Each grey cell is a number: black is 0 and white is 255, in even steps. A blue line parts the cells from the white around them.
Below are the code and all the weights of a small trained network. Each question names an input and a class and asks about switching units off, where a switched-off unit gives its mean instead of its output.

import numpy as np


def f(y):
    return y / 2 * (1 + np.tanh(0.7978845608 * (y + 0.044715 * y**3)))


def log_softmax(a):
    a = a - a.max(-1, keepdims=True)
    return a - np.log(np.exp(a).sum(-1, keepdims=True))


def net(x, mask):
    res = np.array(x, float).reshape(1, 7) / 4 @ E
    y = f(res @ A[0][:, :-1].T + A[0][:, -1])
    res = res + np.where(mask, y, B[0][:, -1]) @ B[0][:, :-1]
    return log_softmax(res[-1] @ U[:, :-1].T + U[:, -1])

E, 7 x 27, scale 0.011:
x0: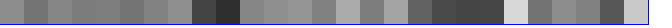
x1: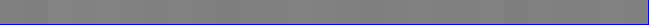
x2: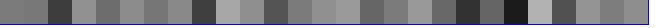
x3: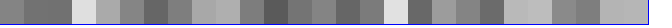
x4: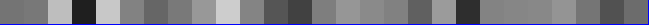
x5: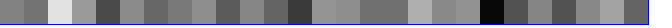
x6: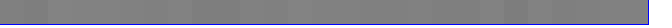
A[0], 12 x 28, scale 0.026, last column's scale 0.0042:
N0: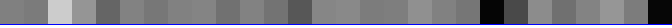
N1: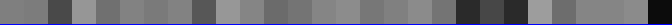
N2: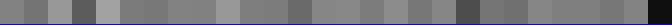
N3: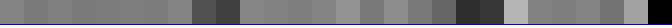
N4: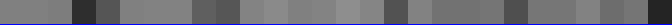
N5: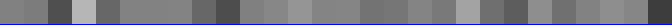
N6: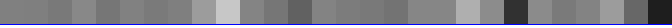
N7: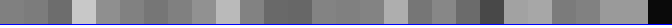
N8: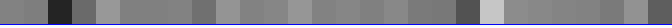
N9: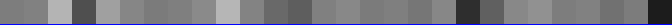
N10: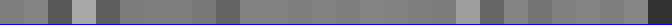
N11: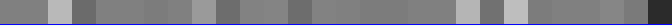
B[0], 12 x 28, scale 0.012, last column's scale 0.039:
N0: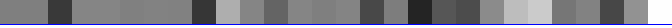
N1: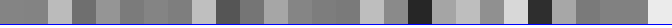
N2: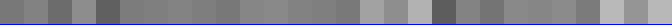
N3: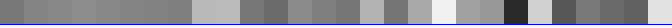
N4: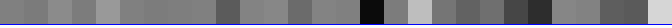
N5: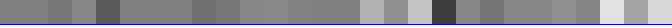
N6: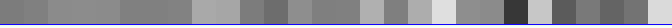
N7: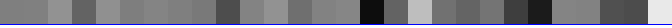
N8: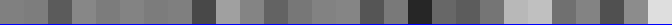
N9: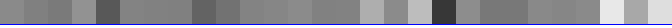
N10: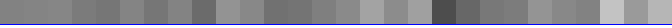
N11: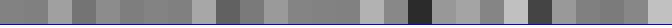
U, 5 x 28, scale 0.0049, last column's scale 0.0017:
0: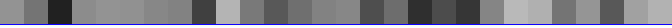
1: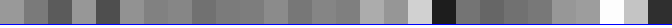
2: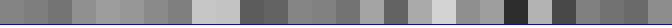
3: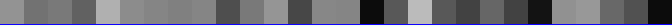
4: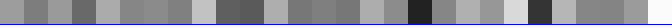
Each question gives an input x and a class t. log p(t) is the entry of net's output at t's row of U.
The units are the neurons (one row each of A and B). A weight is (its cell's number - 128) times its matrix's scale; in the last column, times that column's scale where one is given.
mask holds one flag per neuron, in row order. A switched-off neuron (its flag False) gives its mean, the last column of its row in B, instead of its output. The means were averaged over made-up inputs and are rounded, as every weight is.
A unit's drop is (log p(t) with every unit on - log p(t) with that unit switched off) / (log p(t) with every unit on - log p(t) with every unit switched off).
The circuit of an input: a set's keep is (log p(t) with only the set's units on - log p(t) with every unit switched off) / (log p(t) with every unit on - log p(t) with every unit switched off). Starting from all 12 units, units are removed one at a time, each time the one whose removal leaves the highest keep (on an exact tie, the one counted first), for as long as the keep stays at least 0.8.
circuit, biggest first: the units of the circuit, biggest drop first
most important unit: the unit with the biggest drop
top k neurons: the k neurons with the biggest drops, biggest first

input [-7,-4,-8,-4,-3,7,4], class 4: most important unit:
N11
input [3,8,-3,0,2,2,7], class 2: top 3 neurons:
[N1, N8, N3]
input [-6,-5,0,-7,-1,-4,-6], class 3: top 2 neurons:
[N4, N3]
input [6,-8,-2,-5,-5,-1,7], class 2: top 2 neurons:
[N3, N9]
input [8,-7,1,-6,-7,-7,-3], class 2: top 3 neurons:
[N3, N0, N9]
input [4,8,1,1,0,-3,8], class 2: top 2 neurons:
[N0, N3]
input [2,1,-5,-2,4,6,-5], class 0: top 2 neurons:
[N0, N1]
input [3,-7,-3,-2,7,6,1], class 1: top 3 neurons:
[N9, N8, N2]
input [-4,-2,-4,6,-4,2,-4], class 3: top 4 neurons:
[N7, N3, N1, N9]
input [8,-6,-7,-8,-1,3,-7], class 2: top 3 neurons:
[N3, N7, N1]
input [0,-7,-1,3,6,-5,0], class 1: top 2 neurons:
[N0, N9]
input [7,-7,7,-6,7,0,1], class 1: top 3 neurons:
[N9, N2, N6]
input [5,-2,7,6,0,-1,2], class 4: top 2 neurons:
[N1, N4]
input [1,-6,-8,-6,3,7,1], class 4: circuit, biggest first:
[N11]
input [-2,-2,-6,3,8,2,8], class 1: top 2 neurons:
[N9, N1]
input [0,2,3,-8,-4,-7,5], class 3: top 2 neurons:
[N4, N0]
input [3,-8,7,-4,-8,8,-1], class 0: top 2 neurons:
[N0, N9]
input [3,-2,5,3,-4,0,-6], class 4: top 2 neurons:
[N1, N9]
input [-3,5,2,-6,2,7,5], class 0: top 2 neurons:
[N0, N7]
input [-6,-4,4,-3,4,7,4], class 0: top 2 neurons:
[N0, N3]
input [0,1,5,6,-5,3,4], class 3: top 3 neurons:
[N7, N9, N11]
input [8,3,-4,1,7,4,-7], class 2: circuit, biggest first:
[N3]
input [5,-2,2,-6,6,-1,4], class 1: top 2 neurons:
[N9, N7]
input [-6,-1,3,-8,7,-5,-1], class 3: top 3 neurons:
[N4, N5, N3]
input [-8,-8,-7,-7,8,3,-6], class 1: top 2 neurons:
[N9, N3]
